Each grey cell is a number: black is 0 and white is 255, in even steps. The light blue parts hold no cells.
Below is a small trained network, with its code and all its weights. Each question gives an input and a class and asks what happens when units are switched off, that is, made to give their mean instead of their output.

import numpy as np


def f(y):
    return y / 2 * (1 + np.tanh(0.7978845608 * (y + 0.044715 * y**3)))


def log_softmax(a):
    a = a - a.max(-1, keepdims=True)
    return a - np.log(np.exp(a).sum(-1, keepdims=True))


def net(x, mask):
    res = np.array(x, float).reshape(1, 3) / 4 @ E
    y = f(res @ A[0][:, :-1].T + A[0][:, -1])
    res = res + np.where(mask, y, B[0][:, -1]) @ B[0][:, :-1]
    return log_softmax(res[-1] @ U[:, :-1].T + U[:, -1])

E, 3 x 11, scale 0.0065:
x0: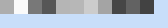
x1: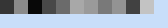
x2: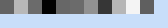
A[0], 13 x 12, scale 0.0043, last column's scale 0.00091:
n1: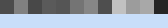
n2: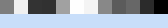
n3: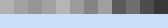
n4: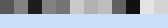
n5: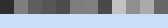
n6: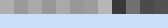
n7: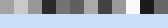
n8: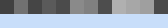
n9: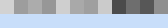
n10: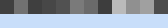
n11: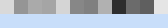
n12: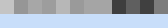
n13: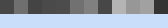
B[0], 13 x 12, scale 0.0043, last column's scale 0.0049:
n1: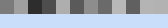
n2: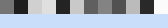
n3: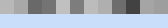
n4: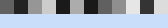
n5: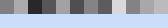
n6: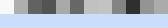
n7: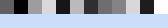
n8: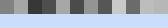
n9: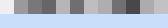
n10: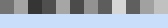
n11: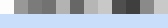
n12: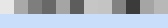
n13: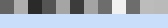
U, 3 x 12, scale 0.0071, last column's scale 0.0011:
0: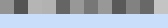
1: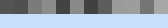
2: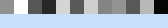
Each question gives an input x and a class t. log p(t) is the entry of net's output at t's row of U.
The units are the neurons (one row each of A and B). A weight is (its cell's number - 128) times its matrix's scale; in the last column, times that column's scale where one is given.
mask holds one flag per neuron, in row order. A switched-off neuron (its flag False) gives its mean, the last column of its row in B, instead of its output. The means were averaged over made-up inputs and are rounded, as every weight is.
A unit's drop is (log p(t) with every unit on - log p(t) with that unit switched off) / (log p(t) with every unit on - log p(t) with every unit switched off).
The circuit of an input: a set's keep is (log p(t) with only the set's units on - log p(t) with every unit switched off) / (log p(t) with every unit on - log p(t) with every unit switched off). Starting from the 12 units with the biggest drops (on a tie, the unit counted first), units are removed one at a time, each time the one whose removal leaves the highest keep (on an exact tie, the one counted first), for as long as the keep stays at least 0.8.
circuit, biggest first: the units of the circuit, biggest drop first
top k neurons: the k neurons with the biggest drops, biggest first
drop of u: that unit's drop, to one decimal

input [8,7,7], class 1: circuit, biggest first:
[n2]
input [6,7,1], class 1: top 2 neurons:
[n2 n4]
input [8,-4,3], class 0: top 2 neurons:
[n2 n7]
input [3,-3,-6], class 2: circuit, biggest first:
[n7 n2]
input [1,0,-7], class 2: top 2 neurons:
[n2 n7]
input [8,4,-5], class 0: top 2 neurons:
[n2 n4]
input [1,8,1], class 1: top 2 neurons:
[n4 n2]
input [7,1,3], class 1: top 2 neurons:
[n2 n7]
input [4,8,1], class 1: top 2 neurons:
[n4 n2]
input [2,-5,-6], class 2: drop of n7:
0.1
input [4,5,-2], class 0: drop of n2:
0.1
